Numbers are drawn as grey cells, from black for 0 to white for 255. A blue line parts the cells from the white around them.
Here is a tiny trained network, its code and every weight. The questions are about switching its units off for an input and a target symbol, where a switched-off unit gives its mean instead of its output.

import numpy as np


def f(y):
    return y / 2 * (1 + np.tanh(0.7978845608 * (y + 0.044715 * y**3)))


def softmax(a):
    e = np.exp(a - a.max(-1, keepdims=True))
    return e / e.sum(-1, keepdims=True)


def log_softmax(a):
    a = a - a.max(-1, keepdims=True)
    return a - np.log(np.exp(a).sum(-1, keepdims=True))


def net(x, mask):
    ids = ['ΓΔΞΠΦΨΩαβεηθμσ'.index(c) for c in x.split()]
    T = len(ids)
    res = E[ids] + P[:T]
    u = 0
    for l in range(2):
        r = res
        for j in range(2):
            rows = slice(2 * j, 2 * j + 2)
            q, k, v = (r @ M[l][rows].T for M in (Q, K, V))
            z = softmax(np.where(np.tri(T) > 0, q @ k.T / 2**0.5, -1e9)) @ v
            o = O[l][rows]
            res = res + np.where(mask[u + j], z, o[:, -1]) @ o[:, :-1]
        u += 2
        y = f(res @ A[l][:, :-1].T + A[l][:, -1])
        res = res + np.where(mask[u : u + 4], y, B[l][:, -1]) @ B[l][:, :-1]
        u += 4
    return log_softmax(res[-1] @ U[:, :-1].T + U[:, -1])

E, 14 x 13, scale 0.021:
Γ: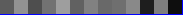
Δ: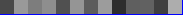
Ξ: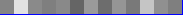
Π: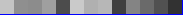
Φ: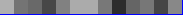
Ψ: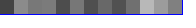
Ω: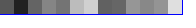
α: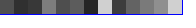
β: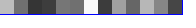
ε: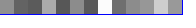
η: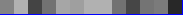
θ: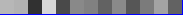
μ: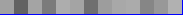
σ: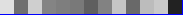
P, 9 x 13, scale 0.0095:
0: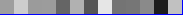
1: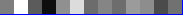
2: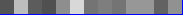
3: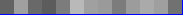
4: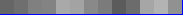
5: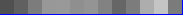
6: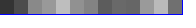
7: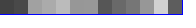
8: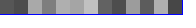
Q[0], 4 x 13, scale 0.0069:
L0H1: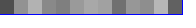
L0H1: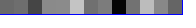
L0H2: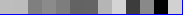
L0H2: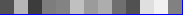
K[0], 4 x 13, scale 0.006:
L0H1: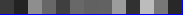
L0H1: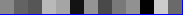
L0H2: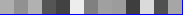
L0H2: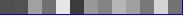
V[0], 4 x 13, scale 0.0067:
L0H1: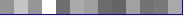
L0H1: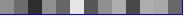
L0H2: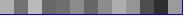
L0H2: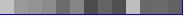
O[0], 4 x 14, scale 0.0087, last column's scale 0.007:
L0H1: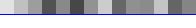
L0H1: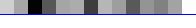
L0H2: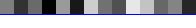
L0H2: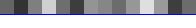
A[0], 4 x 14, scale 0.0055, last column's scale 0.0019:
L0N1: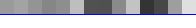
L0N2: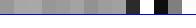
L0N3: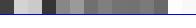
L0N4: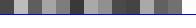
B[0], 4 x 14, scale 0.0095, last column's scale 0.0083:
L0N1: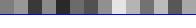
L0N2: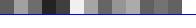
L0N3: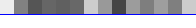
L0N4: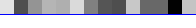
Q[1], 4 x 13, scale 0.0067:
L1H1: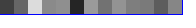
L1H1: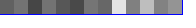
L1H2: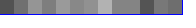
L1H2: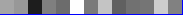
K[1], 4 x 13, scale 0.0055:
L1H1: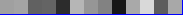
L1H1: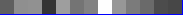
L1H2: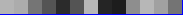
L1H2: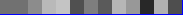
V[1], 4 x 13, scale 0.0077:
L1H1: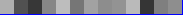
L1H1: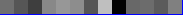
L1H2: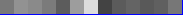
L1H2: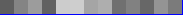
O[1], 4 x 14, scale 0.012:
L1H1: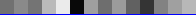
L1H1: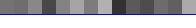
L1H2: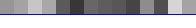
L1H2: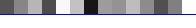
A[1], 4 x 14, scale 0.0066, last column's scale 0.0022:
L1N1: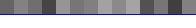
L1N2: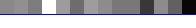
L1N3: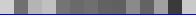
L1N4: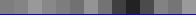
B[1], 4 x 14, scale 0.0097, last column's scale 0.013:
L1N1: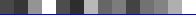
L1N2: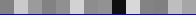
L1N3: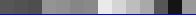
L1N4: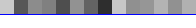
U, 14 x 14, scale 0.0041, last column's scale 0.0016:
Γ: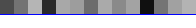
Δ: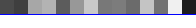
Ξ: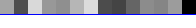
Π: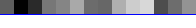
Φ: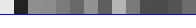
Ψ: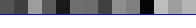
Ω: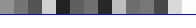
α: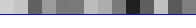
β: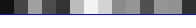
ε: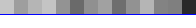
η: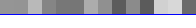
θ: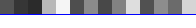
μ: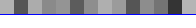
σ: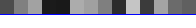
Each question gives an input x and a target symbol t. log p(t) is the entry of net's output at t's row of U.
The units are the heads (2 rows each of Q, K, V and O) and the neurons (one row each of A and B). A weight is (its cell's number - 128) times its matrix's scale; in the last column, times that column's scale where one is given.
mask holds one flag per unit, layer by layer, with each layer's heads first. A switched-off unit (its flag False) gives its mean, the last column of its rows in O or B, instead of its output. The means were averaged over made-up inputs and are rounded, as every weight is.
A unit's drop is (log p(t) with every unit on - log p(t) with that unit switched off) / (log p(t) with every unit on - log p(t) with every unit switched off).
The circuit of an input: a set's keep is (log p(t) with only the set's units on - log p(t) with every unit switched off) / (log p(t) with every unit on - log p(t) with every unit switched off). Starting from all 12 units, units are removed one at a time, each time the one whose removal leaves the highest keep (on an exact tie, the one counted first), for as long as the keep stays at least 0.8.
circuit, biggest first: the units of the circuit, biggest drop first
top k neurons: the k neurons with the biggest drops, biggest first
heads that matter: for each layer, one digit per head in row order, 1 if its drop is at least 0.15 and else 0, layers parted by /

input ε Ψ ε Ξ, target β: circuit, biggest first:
L0N2; L1H2; L1N1; L1H1
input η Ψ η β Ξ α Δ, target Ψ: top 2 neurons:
L0N2; L1N4
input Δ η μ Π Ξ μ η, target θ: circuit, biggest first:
L0N2; L1H2; L1H1
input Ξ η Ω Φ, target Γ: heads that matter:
00 / 01
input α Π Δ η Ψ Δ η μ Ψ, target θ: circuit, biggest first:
L1H2; L1H1
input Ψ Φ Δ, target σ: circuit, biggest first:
L1H1
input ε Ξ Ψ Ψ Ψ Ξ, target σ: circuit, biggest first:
L0N2; L1H1; L0H2
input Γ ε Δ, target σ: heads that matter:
10 / 01
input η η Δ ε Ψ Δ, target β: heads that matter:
01 / 11
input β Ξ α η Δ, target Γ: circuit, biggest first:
L1H2; L1N1
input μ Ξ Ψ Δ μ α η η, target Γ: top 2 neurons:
L0N4; L0N3
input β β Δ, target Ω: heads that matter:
00 / 01
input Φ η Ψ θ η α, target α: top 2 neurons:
L0N2; L0N3
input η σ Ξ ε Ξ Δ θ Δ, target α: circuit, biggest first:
L0H1; L1H2
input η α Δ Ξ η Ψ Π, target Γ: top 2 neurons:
L0N3; L0N4
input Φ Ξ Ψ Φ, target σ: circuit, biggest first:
L1H1; L0N2
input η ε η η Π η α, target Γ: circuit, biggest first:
L1H2; L0H2
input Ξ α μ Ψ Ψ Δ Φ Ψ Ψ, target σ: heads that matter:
01 / 10
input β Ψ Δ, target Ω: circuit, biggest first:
L1H2
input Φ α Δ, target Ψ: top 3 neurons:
L1N4; L1N1; L0N2
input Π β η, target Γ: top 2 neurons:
L0N2; L1N4
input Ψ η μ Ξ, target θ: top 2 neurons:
L0N2; L0N1
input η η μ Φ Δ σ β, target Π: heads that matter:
00 / 10
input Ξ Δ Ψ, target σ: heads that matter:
00 / 10
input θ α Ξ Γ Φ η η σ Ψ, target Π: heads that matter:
01 / 10
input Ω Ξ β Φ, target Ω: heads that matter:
00 / 11
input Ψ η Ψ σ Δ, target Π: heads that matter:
00 / 10
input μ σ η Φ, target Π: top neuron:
L0N3
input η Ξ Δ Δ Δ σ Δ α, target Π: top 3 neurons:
L0N3; L1N1; L0N4
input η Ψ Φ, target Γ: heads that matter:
00 / 01
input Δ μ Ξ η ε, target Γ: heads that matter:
01 / 01
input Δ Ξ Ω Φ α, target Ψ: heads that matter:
00 / 10
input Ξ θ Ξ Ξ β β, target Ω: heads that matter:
01 / 11
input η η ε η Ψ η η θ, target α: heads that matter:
11 / 01
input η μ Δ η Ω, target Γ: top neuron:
L0N4
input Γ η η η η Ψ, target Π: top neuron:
L0N4
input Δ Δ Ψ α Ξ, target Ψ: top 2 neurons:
L0N2; L1N4
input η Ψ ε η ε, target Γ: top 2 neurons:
L0N4; L0N1
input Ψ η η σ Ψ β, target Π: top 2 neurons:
L1N1; L0N3
